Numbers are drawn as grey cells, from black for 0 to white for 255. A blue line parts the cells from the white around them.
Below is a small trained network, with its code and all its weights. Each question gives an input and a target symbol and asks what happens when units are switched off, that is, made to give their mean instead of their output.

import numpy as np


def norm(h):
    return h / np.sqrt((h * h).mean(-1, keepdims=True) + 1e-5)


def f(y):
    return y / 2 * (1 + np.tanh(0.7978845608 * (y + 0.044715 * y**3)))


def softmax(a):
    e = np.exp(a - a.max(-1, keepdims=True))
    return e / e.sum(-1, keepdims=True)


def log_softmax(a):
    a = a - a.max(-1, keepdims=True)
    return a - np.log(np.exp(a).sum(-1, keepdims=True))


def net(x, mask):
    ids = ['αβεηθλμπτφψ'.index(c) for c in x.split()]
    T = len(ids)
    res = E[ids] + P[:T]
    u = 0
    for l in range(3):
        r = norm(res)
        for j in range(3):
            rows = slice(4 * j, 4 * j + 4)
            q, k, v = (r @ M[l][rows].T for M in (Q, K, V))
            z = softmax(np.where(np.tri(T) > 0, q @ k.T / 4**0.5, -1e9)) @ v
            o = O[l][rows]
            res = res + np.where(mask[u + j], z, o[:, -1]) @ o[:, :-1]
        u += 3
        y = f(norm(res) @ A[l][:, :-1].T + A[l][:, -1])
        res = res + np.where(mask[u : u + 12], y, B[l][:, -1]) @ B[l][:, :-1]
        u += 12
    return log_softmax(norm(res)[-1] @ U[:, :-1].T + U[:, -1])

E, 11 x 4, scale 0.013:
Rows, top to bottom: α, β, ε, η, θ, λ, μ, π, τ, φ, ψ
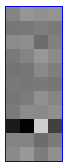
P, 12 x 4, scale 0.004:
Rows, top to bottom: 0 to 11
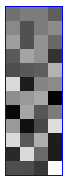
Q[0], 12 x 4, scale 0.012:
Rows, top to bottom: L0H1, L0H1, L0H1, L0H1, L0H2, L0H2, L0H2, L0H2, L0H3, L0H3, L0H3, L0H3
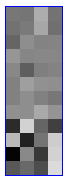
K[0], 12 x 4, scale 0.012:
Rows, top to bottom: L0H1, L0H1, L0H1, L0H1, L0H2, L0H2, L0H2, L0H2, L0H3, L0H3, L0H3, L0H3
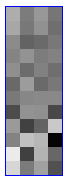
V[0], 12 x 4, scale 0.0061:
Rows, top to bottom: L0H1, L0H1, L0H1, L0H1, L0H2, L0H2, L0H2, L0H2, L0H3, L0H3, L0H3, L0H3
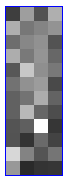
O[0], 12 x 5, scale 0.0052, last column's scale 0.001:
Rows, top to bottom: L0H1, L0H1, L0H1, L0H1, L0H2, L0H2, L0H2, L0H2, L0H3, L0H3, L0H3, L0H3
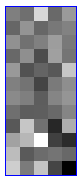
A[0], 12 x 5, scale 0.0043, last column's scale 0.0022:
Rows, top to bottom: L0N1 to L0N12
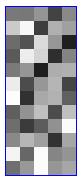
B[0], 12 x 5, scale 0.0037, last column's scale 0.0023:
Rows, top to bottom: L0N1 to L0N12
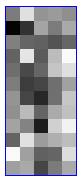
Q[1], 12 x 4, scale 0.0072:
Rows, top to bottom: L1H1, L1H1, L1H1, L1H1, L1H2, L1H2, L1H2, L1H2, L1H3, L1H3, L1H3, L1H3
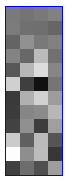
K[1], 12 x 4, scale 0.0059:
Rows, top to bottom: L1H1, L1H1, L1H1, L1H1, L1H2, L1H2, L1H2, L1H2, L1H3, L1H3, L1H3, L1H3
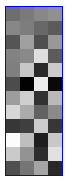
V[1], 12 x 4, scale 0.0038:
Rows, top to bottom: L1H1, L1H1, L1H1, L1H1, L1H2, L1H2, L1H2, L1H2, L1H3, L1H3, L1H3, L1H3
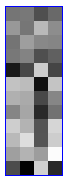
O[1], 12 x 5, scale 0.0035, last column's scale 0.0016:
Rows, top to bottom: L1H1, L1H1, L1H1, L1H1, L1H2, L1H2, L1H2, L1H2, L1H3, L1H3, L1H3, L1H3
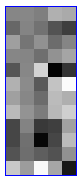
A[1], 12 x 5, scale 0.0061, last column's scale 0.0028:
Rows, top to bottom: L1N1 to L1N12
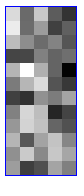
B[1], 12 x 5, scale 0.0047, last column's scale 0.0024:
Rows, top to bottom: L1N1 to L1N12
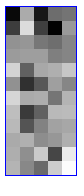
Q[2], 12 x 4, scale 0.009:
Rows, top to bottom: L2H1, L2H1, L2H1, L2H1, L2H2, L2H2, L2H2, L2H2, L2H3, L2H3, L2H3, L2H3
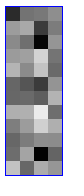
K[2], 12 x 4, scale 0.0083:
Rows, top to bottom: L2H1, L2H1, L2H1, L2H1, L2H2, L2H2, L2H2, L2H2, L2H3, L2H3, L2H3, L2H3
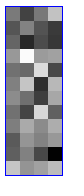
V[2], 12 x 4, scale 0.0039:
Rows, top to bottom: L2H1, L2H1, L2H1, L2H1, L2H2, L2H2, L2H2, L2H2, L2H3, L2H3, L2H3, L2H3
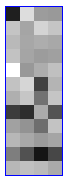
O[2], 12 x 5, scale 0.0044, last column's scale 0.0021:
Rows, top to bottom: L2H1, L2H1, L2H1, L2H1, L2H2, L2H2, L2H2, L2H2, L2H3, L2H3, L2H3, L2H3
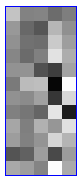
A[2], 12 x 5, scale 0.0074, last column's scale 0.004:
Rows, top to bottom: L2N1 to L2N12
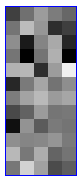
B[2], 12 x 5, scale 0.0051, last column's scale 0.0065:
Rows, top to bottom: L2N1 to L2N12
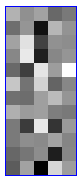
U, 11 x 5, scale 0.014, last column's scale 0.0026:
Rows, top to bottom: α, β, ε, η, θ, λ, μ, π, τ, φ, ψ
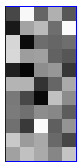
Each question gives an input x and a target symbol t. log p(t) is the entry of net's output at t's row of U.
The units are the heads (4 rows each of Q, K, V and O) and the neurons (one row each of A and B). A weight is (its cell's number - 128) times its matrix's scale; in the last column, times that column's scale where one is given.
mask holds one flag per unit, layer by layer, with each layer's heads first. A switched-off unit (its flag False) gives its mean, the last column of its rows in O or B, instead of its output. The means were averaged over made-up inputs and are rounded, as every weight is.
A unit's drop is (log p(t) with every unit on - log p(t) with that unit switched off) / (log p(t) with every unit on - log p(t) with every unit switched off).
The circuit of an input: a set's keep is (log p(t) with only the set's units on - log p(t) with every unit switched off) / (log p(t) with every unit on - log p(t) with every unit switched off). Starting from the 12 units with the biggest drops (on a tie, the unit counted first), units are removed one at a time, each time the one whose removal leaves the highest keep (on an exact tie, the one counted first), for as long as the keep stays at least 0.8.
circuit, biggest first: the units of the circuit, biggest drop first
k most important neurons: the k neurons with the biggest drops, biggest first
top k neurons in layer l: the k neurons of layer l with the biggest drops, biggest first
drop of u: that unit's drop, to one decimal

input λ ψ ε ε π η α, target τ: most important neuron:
[L2N9]
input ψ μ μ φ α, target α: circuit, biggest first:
[L0H3, L2N12]
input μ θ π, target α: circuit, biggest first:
[L0H3, L2N12]
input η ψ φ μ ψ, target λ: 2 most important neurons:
[L1N2, L1N1]
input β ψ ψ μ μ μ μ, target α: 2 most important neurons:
[L0N4, L2N12]
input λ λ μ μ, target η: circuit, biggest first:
[L0H3, L0N11]
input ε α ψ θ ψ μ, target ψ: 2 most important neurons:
[L0N4, L1N5]
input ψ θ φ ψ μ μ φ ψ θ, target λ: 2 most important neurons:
[L1N2, L0N11]
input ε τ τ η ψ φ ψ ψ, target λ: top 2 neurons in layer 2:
[L2N5, L2N2]
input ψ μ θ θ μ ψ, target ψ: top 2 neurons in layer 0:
[L0N4, L0N10]
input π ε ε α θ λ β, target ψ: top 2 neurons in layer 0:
[L0N4, L0N10]
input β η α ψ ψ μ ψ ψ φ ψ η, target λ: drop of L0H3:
1.0
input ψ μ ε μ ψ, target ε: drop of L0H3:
0.7
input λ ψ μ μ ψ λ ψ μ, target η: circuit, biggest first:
[L0H3]
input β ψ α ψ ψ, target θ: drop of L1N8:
0.1
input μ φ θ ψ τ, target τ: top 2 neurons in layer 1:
[L1N12, L1N10]
